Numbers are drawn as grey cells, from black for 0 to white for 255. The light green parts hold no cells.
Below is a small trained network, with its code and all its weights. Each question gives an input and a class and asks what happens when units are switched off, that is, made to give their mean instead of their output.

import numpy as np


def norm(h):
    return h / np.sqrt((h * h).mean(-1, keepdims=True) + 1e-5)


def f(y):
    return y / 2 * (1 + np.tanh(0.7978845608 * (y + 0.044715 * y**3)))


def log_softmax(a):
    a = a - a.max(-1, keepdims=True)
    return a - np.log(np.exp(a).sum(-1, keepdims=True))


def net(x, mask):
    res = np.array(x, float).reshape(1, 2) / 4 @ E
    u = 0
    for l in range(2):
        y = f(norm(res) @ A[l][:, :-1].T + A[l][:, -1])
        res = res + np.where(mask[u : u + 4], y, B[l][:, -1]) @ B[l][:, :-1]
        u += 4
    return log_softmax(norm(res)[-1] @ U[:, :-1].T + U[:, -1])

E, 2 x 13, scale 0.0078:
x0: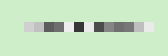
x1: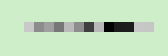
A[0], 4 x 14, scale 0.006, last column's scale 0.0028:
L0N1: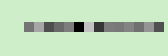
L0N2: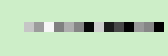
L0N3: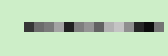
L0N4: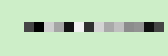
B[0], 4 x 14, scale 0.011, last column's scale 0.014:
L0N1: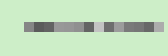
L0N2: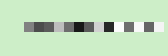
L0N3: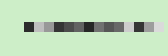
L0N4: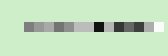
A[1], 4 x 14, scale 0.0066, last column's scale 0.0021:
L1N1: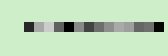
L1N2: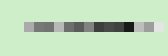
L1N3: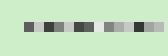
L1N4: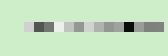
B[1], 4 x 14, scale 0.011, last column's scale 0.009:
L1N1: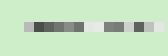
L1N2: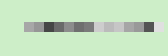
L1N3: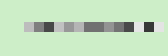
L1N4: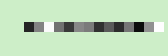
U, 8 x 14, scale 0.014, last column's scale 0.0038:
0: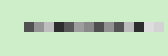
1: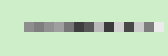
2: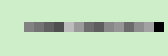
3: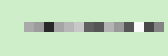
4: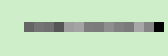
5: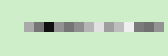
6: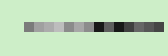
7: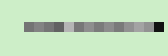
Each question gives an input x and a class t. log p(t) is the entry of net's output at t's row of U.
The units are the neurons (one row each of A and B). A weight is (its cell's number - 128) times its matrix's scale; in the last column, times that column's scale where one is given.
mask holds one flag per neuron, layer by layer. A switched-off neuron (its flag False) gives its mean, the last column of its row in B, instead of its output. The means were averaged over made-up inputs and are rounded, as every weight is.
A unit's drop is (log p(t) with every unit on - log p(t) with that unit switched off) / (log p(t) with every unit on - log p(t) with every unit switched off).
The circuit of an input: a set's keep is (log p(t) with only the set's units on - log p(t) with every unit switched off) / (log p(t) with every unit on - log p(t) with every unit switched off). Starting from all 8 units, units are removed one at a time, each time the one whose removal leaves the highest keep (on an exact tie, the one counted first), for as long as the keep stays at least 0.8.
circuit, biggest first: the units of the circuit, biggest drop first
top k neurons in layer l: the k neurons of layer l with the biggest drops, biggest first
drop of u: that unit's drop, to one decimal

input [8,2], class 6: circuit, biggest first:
[L0N3, L1N4]
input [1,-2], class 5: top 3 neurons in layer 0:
[L0N4, L0N2, L0N3]
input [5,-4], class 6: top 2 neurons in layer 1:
[L1N4, L1N2]
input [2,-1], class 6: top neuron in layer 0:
[L0N3]
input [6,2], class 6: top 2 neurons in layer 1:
[L1N4, L1N1]
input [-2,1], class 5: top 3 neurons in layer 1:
[L1N4, L1N2, L1N3]
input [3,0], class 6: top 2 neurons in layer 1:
[L1N4, L1N3]
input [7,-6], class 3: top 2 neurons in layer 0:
[L0N4, L0N2]
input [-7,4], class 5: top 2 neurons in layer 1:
[L1N2, L1N4]
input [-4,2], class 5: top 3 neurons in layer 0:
[L0N2, L0N4, L0N3]
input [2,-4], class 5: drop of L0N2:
0.1
